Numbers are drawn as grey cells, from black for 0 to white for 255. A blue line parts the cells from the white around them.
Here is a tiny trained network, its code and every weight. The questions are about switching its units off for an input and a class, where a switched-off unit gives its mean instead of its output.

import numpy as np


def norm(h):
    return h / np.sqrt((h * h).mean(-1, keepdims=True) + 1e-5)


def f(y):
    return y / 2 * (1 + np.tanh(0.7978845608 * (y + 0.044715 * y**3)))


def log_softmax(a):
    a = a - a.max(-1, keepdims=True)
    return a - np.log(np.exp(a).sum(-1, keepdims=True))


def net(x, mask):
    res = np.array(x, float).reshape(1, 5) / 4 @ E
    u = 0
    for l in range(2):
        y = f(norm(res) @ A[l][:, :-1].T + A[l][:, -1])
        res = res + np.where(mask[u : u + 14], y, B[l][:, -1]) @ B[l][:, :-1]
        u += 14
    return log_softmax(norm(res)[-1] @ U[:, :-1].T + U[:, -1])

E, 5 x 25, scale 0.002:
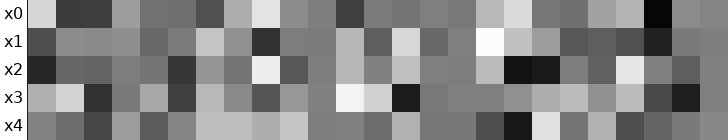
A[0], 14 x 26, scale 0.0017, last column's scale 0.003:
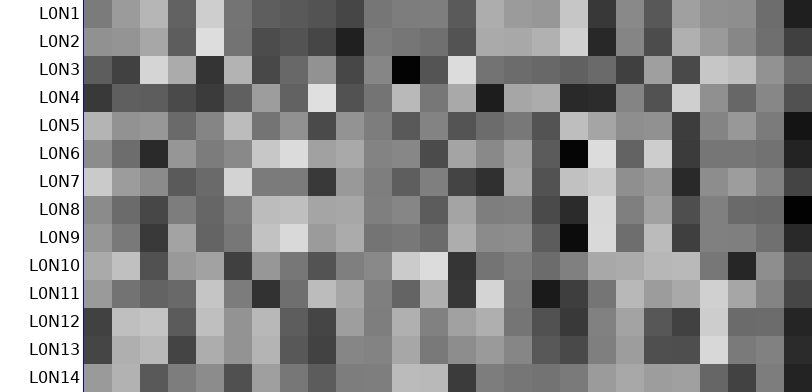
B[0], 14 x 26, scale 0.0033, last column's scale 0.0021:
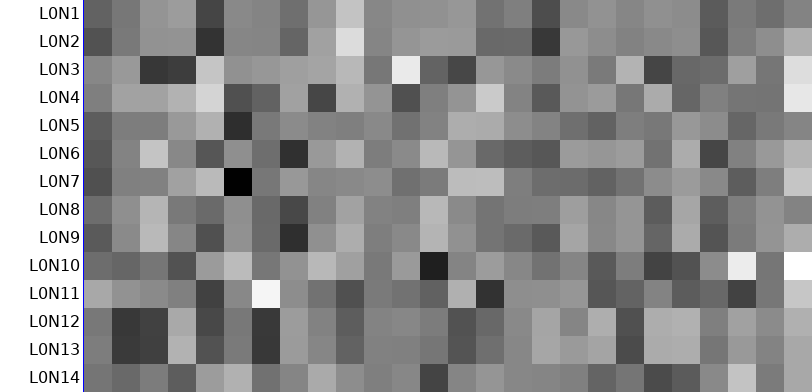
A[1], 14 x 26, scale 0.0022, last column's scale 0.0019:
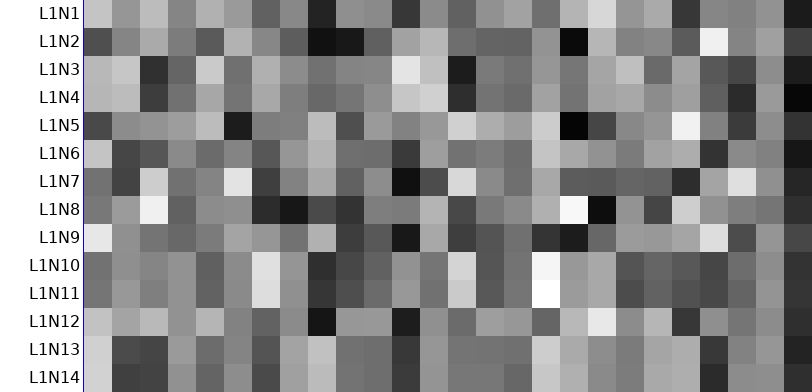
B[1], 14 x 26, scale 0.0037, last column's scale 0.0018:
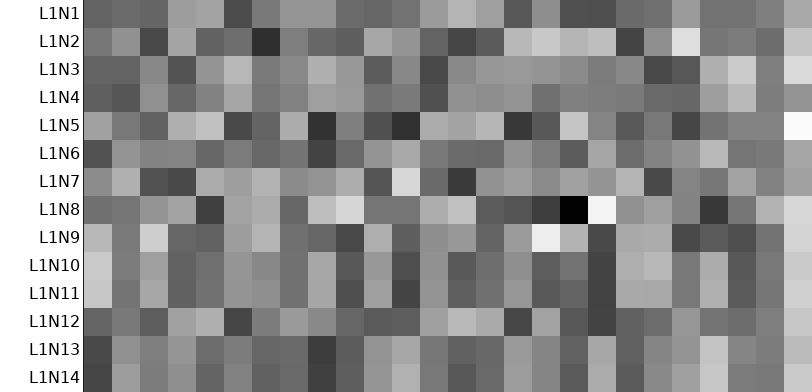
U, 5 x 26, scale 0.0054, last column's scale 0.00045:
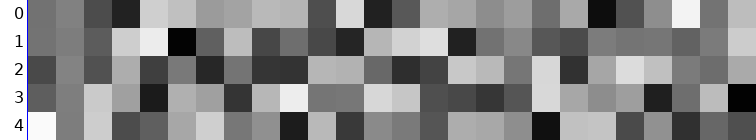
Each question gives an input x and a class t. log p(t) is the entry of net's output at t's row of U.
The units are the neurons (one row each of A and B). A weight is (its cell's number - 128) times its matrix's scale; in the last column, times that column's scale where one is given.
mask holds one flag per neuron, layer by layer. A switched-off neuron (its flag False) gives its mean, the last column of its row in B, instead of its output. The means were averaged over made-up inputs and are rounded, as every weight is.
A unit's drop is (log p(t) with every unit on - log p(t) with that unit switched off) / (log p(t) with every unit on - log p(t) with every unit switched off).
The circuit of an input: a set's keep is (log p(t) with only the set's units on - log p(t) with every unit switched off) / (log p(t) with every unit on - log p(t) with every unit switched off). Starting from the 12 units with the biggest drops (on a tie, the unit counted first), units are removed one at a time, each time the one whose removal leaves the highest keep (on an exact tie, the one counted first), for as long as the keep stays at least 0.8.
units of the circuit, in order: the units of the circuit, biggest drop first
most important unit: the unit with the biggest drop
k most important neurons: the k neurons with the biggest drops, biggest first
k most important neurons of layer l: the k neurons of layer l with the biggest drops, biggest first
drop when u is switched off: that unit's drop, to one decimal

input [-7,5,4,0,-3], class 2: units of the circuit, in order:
(L1N2)
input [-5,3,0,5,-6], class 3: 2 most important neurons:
(L1N8; L0N3)
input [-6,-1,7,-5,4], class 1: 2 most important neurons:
(L1N5; L0N10)
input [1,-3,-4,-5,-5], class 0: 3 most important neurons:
(L0N3; L0N9; L0N6)
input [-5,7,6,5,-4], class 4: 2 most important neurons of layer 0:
(L0N7; L0N3)
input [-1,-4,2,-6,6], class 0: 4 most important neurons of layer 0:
(L0N3; L0N2; L0N1; L0N7)
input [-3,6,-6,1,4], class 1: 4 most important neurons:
(L1N12; L0N11; L0N7; L1N1)
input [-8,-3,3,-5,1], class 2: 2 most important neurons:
(L1N2; L0N10)
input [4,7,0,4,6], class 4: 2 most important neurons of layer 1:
(L1N11; L1N10)
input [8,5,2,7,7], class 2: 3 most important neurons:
(L1N14; L0N3; L1N13)
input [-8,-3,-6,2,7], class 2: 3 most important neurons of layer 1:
(L1N2; L1N5; L1N8)
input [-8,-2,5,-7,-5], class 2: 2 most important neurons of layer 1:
(L1N2; L1N3)
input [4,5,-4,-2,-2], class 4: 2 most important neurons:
(L0N4; L1N11)
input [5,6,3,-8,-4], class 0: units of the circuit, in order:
(L1N7)
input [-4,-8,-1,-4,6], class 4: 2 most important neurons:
(L1N9; L0N11)
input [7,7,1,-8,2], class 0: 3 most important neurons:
(L1N7; L0N3; L0N11)
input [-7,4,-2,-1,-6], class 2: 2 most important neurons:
(L1N2; L0N12)
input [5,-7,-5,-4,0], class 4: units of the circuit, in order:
(L1N9; L0N11)
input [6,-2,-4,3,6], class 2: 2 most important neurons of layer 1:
(L1N14; L1N13)
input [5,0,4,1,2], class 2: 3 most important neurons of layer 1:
(L1N14; L1N13; L1N6)
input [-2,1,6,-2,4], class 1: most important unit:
L1N5
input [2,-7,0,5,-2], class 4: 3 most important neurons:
(L1N9; L0N11; L0N3)
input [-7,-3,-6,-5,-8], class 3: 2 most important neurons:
(L1N8; L0N4)
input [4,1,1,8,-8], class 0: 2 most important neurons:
(L1N3; L0N10)
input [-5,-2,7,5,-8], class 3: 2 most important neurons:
(L1N8; L0N7)
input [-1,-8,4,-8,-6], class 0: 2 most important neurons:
(L1N7; L0N3)
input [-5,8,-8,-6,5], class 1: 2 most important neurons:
(L1N12; L0N11)
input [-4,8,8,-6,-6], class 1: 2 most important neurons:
(L1N5; L0N4)
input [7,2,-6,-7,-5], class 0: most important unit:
L1N7
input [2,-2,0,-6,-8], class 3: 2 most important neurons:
(L1N8; L0N10)
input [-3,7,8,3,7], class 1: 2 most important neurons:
(L1N5; L0N4)
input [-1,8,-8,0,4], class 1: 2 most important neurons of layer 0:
(L0N11; L0N7)
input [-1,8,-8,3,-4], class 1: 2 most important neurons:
(L1N12; L1N1)
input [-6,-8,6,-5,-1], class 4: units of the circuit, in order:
(L1N9)
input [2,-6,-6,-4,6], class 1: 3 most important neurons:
(L1N12; L0N10; L0N7)
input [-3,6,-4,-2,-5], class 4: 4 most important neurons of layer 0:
(L0N4; L0N9; L0N6; L0N8)
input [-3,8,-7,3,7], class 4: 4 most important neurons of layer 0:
(L0N4; L0N2; L0N1; L0N3)
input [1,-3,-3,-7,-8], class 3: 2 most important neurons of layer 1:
(L1N8; L1N3)
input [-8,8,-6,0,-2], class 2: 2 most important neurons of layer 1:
(L1N2; L1N9)
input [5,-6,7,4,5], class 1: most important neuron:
(L1N5)
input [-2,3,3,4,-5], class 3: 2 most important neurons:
(L1N8; L0N3)
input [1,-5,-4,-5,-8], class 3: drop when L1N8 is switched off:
0.5
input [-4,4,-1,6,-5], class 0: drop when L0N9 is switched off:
0.1
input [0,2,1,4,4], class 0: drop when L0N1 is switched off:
0.2
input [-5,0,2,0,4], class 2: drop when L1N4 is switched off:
0.0
